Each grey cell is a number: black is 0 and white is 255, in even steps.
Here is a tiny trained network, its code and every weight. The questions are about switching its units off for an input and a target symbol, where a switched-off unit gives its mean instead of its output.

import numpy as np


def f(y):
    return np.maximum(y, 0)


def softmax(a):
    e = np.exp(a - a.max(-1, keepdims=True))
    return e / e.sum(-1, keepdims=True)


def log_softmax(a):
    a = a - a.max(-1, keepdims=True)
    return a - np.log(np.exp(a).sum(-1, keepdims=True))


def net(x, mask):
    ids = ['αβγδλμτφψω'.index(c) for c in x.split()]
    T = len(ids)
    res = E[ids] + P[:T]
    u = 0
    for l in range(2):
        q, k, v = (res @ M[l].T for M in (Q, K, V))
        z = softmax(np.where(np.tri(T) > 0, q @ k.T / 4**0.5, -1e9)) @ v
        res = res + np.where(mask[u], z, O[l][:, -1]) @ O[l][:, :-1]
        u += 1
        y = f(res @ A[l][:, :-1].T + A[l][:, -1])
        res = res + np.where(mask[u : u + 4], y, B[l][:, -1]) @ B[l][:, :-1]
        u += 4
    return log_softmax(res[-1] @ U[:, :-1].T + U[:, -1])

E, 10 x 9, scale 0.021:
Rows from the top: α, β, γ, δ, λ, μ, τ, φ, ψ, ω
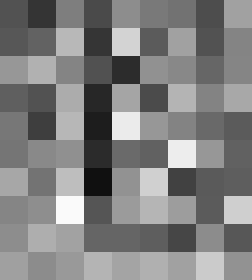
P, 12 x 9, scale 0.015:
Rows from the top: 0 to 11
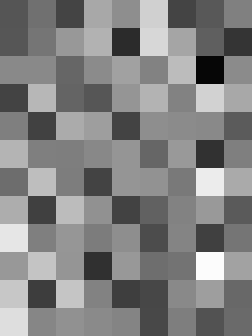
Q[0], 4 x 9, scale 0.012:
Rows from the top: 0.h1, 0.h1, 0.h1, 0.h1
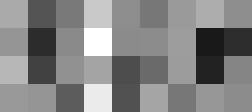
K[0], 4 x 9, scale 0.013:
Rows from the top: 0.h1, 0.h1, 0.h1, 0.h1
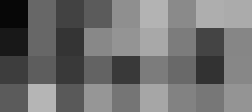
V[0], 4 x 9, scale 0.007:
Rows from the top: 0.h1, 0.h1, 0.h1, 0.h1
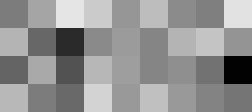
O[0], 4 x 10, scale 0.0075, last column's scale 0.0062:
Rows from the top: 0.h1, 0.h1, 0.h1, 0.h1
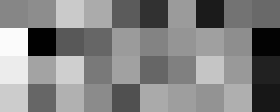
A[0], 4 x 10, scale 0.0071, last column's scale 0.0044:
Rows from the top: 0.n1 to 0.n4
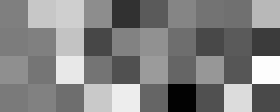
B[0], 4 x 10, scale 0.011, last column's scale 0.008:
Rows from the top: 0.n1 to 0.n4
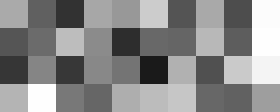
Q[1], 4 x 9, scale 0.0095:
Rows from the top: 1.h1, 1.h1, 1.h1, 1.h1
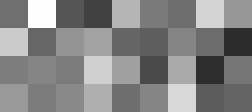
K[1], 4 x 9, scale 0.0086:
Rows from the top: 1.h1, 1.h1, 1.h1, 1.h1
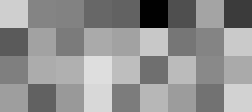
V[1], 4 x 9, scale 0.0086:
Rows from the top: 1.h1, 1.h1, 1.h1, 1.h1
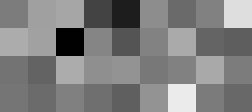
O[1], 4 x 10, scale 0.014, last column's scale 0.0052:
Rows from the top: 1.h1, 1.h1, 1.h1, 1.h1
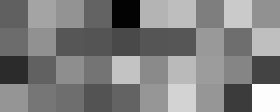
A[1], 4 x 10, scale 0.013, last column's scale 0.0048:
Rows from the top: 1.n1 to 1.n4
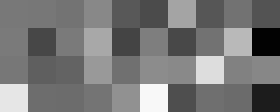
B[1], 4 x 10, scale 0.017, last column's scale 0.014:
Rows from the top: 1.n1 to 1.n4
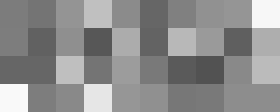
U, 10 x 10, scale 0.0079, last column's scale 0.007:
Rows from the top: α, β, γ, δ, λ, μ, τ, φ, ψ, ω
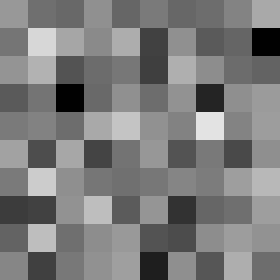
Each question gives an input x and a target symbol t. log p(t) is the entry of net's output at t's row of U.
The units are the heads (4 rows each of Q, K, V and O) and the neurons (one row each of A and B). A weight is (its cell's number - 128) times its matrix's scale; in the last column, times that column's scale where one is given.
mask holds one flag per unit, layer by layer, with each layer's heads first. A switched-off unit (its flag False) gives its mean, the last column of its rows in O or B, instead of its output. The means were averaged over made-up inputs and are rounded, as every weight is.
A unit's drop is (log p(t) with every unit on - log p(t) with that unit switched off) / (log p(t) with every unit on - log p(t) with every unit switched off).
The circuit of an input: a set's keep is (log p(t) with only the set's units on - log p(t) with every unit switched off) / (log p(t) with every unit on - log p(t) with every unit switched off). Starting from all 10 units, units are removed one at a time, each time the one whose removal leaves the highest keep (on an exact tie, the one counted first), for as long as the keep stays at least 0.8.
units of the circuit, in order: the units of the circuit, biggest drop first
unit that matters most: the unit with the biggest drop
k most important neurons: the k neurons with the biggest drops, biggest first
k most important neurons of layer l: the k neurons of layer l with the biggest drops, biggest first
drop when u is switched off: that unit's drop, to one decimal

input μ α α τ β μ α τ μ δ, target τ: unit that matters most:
0.n2
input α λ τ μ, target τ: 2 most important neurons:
[0.n2; 0.n1]
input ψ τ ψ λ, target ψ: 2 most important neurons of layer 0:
[0.n1; 0.n3]
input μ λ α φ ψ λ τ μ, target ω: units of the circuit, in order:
[0.n3; 1.n1]
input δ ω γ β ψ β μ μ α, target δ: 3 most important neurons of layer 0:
[0.n1; 0.n4; 0.n2]
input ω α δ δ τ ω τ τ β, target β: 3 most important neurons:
[0.n4; 0.n1; 0.n3]
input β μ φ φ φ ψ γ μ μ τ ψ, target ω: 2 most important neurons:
[0.n3; 1.n2]
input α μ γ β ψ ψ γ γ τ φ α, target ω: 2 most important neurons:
[1.n2; 1.n1]
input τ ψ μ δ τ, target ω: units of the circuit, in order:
[0.n3; 1.n2; 0.n2; 1.h1]
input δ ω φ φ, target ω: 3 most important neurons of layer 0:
[0.n3; 0.n1; 0.n4]
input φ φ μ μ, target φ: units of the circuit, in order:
[0.n1; 0.h1; 1.n3]
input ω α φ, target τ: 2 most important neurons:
[0.n1; 0.n3]
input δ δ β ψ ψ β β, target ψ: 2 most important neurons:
[0.n1; 1.n2]
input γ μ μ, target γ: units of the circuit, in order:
[1.h1]
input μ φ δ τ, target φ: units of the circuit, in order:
[0.h1; 0.n2]
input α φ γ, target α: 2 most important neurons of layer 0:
[0.n3; 0.n1]
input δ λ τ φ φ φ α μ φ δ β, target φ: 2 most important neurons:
[1.n2; 0.n2]
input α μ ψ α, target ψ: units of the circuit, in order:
[1.h1; 0.h1; 0.n1]
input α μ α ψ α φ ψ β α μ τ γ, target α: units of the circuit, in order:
[0.n1; 1.n4]
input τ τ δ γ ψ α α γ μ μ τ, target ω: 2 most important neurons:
[0.n3; 1.n2]
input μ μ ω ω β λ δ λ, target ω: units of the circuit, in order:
[0.n3]
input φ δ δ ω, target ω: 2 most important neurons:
[1.n3; 0.n1]
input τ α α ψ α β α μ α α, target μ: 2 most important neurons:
[0.n3; 1.n3]
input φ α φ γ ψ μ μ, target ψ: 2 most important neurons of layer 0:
[0.n1; 0.n2]
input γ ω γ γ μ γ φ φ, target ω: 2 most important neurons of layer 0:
[0.n3; 0.n4]
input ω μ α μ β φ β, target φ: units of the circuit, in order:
[0.h1; 0.n2; 0.n1]
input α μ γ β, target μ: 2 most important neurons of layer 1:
[1.n3; 1.n1]
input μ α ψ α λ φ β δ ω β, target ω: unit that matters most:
0.h1
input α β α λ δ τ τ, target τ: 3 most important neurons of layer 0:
[0.n2; 0.n1; 0.n3]
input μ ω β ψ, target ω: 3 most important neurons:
[0.n3; 1.n2; 1.n3]
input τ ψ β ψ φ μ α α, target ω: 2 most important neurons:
[1.n2; 0.n4]
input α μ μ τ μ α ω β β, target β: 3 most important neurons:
[0.n1; 0.n4; 0.n3]
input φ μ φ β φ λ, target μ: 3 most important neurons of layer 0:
[0.n3; 0.n1; 0.n2]
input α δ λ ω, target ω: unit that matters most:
0.h1
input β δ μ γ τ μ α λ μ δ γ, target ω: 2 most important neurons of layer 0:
[0.n3; 0.n4]
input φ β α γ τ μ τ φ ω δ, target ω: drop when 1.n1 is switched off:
0.1
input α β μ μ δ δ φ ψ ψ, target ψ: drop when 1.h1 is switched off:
0.7
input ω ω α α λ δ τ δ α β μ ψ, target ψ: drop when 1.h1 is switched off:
0.8
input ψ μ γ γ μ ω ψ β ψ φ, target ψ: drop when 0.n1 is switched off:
0.3
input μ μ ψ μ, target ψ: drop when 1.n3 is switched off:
0.0
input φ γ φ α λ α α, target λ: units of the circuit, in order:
[1.h1]
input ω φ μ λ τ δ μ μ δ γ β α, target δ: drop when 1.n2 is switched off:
0.1
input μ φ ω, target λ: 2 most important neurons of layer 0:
[0.n3; 0.n2]
